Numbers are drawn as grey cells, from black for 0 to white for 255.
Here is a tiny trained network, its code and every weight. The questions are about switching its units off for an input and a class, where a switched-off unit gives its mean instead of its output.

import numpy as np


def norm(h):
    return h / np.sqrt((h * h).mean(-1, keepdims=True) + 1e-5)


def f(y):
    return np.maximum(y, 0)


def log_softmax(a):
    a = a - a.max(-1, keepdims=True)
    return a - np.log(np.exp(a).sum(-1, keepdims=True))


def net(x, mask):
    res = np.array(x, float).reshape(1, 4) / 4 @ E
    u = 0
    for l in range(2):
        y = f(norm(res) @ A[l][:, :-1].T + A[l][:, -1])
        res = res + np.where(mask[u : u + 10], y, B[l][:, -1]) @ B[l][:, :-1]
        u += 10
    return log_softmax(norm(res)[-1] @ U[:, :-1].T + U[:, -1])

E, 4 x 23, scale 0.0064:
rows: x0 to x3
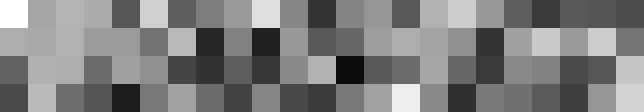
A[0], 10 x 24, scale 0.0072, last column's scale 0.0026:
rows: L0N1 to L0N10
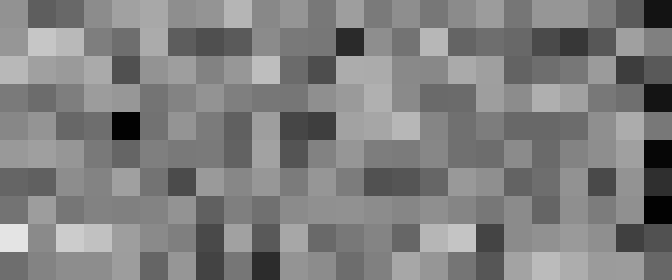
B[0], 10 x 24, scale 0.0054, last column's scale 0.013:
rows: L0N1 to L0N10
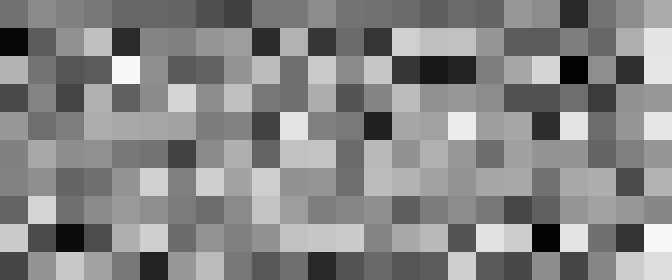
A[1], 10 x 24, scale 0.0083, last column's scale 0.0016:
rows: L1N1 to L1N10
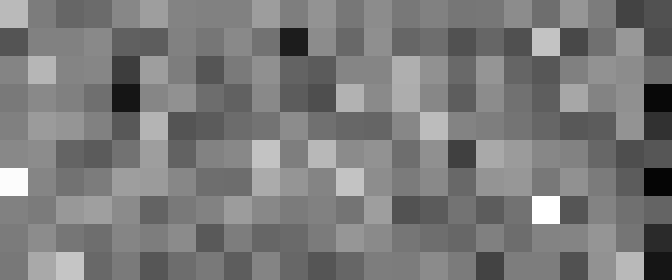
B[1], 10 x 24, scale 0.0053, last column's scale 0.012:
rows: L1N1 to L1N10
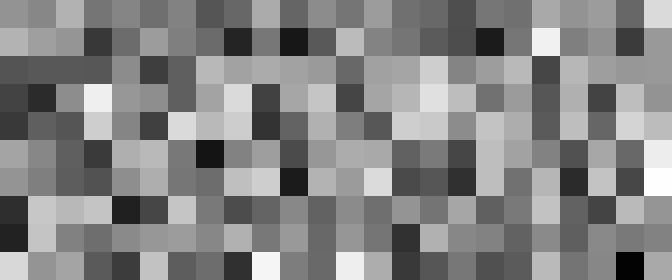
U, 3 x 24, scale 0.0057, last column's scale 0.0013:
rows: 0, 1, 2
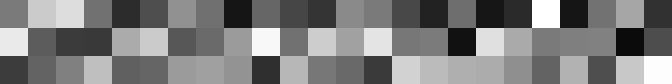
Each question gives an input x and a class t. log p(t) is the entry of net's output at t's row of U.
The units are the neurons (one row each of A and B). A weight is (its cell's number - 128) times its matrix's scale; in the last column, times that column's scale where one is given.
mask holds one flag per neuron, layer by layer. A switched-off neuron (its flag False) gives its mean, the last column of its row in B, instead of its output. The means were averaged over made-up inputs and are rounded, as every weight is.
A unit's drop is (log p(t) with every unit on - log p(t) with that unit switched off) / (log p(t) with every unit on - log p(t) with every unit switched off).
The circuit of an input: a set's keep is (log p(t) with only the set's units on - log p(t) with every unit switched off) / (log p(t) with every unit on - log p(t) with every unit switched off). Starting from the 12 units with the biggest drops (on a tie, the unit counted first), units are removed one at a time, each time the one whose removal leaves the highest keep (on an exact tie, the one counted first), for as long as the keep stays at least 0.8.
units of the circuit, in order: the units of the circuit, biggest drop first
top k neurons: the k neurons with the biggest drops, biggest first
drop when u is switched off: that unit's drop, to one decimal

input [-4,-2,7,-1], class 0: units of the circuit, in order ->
(L0N9)
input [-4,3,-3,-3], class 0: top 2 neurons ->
(L0N10; L0N5)
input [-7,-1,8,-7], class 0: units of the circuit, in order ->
(L0N9; L0N10)
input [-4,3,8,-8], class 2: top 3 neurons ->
(L0N10; L0N9; L1N7)
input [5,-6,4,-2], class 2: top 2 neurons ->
(L0N2; L0N9)
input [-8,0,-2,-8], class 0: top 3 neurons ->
(L0N9; L0N5; L0N2)
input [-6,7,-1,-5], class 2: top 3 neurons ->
(L0N9; L0N10; L0N3)
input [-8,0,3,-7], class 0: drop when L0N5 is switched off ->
0.4
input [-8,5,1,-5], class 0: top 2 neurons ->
(L0N10; L0N5)
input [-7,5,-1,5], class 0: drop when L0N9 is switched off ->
0.3
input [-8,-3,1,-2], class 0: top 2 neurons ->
(L0N9; L0N5)
